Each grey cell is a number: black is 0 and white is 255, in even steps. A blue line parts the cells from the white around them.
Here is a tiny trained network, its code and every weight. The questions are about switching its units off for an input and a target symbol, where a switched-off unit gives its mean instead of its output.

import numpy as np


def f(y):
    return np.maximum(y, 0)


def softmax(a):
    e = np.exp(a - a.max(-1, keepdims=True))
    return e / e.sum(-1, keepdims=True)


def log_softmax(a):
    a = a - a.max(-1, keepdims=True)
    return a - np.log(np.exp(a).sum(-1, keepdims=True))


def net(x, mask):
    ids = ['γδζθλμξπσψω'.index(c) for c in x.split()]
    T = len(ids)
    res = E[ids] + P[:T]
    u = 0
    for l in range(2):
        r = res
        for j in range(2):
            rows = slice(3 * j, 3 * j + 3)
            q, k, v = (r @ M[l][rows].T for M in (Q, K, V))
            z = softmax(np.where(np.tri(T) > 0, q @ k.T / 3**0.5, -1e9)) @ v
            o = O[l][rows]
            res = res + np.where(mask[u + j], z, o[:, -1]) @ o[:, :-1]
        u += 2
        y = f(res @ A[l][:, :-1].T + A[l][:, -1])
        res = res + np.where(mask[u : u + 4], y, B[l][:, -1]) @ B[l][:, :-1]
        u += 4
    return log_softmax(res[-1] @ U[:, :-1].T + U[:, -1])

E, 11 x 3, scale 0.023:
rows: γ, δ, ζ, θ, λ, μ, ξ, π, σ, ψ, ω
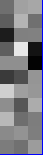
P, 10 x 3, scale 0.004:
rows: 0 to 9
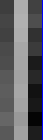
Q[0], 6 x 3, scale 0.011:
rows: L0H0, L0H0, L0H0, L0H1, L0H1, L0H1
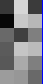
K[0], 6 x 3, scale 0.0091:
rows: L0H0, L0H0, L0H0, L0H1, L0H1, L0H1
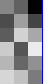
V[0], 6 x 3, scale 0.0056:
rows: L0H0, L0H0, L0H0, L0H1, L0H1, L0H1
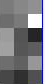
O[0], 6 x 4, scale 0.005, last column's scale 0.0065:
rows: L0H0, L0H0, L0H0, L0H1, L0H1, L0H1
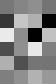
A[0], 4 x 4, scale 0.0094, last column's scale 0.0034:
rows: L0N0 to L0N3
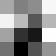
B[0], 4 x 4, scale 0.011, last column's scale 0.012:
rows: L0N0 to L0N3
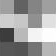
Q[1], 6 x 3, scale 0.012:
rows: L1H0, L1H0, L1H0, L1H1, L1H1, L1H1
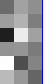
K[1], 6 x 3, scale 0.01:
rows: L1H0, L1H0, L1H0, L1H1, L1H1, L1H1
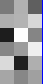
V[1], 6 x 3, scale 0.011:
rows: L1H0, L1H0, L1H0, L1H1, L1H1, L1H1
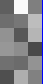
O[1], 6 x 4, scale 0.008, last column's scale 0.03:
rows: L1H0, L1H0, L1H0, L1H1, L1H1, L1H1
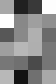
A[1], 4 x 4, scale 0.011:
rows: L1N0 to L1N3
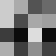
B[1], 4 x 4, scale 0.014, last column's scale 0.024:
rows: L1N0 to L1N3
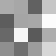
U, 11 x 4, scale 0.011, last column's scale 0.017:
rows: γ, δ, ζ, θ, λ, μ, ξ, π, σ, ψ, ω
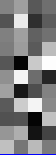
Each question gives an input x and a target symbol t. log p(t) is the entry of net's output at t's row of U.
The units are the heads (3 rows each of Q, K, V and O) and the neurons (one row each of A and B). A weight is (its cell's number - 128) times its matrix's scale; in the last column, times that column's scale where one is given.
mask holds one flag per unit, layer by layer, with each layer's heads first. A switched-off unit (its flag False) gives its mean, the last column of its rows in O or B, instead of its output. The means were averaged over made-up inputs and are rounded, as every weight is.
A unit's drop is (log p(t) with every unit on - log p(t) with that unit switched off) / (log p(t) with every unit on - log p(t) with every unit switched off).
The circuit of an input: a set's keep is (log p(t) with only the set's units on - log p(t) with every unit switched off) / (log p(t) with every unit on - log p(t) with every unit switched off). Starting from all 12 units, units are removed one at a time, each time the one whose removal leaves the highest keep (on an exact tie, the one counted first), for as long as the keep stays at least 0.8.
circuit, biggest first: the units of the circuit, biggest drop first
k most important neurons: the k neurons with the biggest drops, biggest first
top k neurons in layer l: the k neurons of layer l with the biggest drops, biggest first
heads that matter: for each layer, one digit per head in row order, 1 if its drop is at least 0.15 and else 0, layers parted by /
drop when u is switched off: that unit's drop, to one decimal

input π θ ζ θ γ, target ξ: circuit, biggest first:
[L0N2 L1N2]
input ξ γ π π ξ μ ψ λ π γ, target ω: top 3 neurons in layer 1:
[L1N2 L1N3 L1N1]
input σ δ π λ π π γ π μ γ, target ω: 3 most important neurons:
[L1N2 L1N1 L1N3]
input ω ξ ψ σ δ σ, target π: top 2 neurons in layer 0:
[L0N2 L0N1]
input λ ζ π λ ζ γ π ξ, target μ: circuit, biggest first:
[L1N0 L0N1]
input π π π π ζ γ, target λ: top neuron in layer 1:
[L1N2]
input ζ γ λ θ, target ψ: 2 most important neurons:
[L1N0 L0N1]
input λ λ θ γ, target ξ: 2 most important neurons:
[L1N2 L0N3]
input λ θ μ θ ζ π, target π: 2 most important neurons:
[L0N2 L0N1]
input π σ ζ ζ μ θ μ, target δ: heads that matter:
00 / 00
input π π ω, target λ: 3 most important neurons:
[L0N2 L1N2 L1N1]
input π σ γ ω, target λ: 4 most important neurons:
[L0N2 L1N2 L1N0 L0N1]
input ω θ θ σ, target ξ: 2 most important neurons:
[L1N2 L0N1]
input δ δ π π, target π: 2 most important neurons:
[L0N1 L1N0]
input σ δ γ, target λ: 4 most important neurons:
[L0N1 L1N2 L1N0 L0N2]
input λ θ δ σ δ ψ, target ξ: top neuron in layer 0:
[L0N3]
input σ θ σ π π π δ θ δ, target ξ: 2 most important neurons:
[L1N2 L0N2]
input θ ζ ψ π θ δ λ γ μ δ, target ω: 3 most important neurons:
[L0N2 L1N1 L0N1]
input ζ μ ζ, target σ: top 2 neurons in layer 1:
[L1N1 L1N3]
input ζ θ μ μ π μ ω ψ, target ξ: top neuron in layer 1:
[L1N2]
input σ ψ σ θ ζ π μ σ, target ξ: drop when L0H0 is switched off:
0.2
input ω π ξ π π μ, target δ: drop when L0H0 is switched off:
0.0
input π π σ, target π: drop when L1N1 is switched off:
-0.1
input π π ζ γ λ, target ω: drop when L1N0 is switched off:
0.0
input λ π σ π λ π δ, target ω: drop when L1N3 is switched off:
0.1
